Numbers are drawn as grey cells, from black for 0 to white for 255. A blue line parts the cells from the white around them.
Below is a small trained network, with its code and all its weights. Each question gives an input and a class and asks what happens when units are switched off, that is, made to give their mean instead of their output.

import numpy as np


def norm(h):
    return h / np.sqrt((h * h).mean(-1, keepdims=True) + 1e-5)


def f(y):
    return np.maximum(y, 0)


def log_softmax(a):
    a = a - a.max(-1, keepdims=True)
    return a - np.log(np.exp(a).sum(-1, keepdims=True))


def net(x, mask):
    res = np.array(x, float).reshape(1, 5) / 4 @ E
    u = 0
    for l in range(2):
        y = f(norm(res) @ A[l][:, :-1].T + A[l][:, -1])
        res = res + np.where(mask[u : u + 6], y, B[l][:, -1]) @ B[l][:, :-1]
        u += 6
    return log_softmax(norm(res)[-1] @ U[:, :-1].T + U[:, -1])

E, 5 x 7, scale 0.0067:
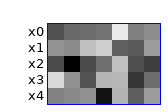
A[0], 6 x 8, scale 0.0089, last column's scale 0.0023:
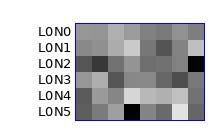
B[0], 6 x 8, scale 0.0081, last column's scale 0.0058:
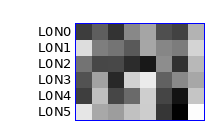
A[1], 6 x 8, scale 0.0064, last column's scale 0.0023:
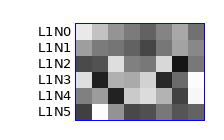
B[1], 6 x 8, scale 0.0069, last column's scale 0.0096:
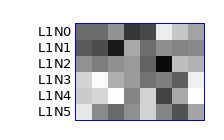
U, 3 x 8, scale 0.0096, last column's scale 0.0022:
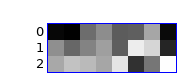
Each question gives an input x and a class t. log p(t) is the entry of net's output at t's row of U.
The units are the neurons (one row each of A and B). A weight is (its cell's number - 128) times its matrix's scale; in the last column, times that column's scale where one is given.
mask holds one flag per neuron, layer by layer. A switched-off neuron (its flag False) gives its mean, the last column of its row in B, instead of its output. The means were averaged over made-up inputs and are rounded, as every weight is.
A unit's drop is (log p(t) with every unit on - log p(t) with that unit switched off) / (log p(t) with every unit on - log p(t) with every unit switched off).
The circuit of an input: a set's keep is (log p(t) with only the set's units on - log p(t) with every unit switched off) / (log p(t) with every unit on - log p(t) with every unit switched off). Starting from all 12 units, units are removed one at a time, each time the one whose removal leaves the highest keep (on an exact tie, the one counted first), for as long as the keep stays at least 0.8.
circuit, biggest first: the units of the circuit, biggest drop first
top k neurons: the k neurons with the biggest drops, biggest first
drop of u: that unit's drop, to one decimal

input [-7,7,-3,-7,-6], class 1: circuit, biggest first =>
(L1N4, L0N5)
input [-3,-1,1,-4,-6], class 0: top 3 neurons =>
(L0N5, L1N4, L1N3)
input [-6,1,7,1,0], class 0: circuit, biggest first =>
(L0N2, L0N5, L1N4, L0N4)
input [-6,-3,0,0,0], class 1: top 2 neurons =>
(L0N4, L0N0)
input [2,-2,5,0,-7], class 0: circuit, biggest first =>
(L0N2, L0N5, L1N3)
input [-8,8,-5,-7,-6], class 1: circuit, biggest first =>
(L1N4, L0N5)
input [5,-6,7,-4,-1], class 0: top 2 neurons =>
(L0N2, L1N3)
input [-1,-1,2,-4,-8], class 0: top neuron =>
(L0N5)
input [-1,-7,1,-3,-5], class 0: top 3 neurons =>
(L0N5, L1N3, L0N4)
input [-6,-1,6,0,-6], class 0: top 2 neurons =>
(L0N2, L0N5)
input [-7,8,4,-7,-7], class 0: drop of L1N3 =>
0.1
